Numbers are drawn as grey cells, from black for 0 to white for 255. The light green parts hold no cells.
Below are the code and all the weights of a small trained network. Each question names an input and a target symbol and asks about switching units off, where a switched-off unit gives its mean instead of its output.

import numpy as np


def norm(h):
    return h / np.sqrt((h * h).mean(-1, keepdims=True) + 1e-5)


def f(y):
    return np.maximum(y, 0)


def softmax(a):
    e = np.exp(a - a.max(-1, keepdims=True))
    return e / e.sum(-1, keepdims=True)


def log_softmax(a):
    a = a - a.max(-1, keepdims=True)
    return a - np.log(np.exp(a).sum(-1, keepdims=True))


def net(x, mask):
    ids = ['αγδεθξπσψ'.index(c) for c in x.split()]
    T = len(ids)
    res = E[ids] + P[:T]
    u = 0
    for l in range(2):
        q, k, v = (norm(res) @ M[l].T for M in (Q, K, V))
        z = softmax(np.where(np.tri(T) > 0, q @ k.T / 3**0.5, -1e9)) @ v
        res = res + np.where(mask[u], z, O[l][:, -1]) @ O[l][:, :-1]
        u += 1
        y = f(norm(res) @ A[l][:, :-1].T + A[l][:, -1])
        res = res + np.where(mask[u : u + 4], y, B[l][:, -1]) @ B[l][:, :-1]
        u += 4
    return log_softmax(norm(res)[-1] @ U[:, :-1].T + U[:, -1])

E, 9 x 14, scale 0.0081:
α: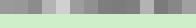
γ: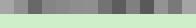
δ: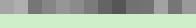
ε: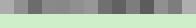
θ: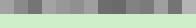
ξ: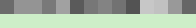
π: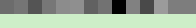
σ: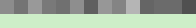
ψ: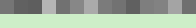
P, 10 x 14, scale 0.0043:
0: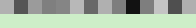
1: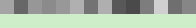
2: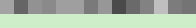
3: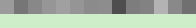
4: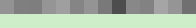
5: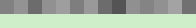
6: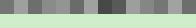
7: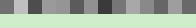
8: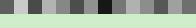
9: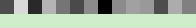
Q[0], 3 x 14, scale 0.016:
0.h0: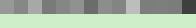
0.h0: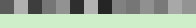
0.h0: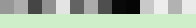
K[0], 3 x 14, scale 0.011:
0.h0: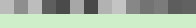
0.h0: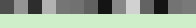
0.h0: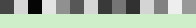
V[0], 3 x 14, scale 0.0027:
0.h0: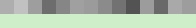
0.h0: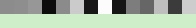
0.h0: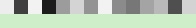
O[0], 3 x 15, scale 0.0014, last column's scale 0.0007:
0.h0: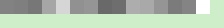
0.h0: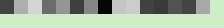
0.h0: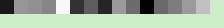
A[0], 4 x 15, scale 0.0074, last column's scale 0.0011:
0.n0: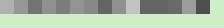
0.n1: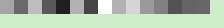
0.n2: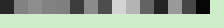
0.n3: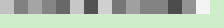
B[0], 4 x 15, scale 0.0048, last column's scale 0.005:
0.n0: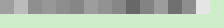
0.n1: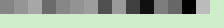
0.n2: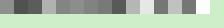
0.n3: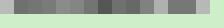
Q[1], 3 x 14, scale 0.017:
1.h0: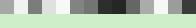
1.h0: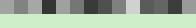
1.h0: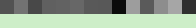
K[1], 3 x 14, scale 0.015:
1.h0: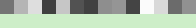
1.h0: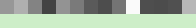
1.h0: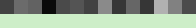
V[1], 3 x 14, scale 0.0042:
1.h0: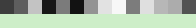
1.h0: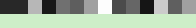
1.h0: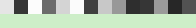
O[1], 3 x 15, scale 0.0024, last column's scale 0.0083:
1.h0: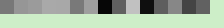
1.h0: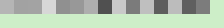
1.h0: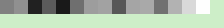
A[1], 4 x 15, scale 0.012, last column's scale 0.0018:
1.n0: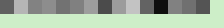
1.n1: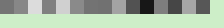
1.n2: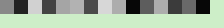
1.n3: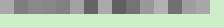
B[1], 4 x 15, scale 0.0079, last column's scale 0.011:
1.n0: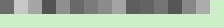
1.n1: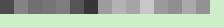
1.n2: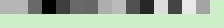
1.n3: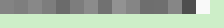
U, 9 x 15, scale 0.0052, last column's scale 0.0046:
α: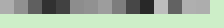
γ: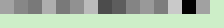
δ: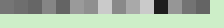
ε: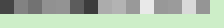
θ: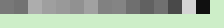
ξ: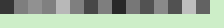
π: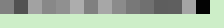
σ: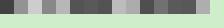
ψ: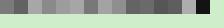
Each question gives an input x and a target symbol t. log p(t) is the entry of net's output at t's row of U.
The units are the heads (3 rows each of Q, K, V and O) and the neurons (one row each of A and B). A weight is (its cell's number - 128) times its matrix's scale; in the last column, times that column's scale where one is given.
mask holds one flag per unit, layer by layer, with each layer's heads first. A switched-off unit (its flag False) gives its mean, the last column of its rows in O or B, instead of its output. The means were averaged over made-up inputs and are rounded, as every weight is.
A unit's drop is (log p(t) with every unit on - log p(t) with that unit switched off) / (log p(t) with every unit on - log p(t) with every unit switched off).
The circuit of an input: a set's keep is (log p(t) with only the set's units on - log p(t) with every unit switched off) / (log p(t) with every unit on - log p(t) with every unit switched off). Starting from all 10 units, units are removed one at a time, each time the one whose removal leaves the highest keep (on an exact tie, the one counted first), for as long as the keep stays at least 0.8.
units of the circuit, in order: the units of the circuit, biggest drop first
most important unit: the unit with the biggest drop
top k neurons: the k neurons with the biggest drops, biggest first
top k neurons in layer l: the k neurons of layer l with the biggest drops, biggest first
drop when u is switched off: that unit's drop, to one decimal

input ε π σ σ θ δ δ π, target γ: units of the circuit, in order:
1.n2; 1.h0; 1.n3
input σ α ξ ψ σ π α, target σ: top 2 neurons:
1.n0; 0.n2
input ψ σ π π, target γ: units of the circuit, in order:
1.n2; 1.n3
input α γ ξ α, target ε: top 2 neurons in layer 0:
0.n2; 0.n1
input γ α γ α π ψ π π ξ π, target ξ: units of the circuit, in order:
1.h0; 1.n3
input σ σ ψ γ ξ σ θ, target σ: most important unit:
1.h0
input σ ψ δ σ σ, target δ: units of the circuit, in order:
0.h0; 0.n2; 1.h0
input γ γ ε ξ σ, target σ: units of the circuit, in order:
0.n1; 1.n1
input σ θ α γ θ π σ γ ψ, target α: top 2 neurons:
0.n2; 1.n2
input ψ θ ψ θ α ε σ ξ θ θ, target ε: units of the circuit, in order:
1.n1; 1.h0
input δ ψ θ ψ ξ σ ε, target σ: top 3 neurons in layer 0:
0.n2; 0.n3; 0.n0
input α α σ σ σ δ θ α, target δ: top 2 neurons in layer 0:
0.n3; 0.n1
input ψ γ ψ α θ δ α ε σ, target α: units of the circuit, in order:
0.n1; 1.n2; 1.h0
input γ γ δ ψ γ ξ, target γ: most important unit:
0.h0
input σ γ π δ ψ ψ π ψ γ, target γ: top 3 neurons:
1.n2; 1.n3; 1.n0
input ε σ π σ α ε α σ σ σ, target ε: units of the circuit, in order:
1.n3; 1.h0
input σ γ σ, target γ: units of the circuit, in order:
0.h0; 0.n2; 1.n2
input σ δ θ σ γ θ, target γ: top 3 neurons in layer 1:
1.n2; 1.n3; 1.n0
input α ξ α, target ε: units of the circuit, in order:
0.h0; 1.n1; 0.n2
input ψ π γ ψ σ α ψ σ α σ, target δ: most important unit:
0.n2
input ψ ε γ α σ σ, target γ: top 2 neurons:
0.n2; 0.n1
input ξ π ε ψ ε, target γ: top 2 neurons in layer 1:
1.n2; 1.n0
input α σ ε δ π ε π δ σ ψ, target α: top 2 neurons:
0.n2; 0.n0
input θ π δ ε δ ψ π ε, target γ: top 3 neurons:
1.n2; 1.n3; 1.n0
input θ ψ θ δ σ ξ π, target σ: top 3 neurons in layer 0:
0.n2; 0.n3; 0.n0
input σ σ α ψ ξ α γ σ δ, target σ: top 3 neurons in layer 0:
0.n2; 0.n3; 0.n1
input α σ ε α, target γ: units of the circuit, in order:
1.n2
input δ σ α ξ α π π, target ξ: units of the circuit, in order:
1.n3; 1.h0
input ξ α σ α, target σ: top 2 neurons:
0.n2; 1.n0
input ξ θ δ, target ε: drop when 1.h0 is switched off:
-0.1
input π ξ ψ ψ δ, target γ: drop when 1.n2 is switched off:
0.3
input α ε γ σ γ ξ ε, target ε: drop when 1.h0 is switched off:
1.1
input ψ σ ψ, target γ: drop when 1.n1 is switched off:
0.1
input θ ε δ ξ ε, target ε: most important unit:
1.h0
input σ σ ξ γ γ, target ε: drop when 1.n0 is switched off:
-0.1
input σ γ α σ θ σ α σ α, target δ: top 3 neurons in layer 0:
0.n3; 0.n2; 0.n1
